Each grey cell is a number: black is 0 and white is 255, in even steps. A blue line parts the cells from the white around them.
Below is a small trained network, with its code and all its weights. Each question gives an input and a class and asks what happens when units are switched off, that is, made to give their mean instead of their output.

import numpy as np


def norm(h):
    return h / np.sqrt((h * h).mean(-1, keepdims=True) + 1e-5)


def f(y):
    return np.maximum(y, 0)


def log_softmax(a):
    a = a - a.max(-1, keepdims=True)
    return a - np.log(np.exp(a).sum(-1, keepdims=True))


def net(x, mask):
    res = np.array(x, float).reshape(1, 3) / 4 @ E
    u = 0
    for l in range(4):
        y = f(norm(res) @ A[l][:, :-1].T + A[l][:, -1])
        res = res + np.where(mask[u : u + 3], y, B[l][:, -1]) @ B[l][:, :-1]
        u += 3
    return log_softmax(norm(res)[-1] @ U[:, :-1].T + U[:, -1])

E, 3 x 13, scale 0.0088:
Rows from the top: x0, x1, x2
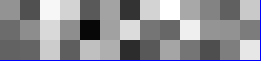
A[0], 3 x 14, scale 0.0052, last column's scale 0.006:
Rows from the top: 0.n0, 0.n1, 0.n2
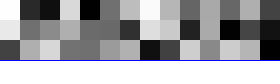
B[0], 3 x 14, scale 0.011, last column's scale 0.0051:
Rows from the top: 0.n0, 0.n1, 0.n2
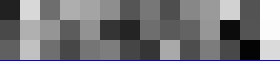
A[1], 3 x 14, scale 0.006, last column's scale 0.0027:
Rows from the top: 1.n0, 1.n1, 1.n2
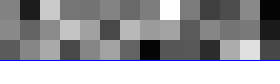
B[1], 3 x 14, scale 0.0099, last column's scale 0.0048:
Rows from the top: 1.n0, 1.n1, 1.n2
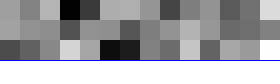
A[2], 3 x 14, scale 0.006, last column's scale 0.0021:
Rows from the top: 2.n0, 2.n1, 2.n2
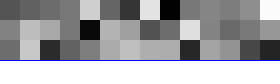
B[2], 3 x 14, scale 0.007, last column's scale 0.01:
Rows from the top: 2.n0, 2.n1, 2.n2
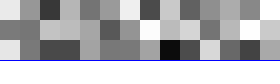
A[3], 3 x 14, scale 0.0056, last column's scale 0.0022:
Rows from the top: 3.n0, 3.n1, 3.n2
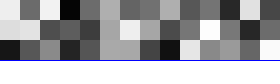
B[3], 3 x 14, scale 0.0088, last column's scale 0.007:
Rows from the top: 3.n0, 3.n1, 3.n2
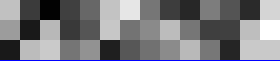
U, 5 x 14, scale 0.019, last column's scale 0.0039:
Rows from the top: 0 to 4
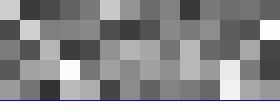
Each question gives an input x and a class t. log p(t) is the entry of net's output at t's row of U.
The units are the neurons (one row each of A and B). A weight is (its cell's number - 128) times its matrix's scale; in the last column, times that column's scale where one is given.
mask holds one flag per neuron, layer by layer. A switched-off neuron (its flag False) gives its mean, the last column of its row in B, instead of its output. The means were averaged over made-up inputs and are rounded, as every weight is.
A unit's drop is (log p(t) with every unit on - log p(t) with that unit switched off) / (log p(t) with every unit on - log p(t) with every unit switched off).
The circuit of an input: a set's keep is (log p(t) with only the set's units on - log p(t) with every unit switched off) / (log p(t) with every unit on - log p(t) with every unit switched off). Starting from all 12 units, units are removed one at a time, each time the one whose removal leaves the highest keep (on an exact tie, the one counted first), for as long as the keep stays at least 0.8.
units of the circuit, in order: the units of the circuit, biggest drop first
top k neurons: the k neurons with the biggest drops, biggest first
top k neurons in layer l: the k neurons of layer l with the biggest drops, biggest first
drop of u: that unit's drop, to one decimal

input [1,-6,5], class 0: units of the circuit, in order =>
[0.n0]
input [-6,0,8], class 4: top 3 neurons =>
[1.n2; 0.n1; 2.n0]
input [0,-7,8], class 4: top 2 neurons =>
[1.n2; 3.n1]
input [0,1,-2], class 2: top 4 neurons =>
[1.n2; 3.n1; 2.n2; 3.n0]
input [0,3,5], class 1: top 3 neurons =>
[1.n2; 0.n2; 3.n1]
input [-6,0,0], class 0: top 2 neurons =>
[3.n1; 1.n0]
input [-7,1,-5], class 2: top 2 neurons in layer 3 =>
[3.n1; 3.n2]
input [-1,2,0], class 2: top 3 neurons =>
[1.n2; 3.n1; 0.n1]
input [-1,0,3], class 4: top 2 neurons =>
[1.n2; 0.n1]
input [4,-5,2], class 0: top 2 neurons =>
[0.n0; 3.n0]
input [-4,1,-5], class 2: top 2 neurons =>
[2.n0; 3.n1]
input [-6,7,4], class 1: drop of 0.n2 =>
0.2
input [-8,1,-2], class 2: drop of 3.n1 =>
0.4
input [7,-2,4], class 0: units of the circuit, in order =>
[3.n0]
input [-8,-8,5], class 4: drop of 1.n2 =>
0.0
